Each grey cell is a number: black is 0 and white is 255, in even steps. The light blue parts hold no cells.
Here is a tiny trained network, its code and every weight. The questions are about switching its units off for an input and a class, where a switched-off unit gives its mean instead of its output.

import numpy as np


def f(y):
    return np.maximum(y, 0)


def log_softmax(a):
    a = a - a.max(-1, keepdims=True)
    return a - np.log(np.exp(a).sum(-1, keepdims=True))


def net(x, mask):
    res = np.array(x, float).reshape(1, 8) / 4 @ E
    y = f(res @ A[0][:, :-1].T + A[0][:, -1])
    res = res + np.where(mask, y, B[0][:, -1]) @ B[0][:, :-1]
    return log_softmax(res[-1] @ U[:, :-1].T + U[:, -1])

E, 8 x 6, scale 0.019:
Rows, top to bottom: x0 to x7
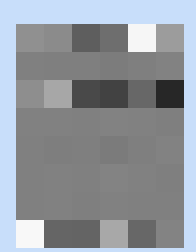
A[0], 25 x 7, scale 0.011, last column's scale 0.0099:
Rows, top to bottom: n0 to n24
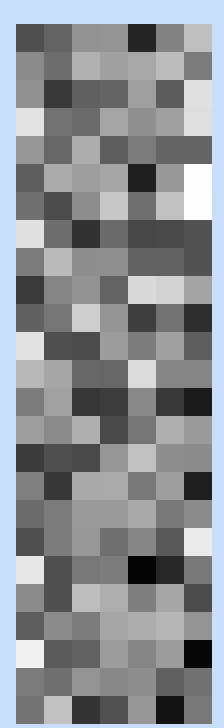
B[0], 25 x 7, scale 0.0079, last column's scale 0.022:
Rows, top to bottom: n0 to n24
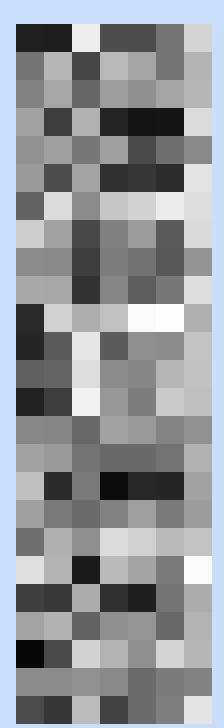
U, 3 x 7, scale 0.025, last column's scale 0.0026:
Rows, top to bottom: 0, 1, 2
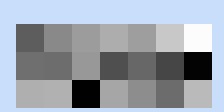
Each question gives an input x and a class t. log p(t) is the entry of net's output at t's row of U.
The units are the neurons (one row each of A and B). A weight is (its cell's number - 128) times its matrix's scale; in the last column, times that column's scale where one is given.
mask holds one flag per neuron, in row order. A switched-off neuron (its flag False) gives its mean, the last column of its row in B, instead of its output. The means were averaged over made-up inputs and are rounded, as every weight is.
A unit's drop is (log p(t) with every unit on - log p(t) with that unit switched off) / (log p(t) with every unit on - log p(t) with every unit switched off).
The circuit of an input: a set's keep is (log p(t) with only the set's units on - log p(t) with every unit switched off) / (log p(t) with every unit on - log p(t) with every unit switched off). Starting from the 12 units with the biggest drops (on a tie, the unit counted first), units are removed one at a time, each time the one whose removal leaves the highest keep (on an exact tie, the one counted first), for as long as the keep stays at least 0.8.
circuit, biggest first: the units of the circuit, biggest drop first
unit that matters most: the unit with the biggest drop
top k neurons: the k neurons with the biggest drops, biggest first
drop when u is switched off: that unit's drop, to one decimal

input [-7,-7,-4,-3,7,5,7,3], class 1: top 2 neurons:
(n5; n16)
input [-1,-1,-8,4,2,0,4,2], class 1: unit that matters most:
n16
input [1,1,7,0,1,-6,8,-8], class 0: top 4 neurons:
(n18; n3; n13; n5)
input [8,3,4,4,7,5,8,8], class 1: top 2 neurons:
(n3; n6)
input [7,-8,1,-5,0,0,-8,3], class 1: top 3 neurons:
(n3; n6; n10)
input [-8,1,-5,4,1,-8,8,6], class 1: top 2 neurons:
(n5; n16)
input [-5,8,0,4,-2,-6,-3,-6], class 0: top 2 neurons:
(n10; n3)
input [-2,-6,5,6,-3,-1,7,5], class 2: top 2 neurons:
(n19; n7)
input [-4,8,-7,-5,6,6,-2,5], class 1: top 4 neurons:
(n16; n3; n20; n5)
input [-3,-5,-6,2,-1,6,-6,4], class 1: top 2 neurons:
(n16; n3)
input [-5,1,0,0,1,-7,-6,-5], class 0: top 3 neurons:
(n10; n3; n18)
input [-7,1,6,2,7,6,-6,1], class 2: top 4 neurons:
(n19; n7; n3; n11)
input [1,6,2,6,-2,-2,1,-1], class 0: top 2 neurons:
(n3; n5)
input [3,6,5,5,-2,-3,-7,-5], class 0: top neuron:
(n3)
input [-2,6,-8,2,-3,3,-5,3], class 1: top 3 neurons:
(n16; n3; n20)
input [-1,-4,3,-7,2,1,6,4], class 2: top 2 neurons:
(n19; n0)
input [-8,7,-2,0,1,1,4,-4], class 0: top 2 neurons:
(n10; n3)
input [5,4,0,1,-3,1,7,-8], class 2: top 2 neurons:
(n9; n0)
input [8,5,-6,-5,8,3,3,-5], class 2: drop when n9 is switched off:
0.2
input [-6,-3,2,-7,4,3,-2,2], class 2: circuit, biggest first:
(n19)
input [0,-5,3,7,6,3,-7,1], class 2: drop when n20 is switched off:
0.2
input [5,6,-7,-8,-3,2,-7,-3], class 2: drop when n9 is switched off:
0.1
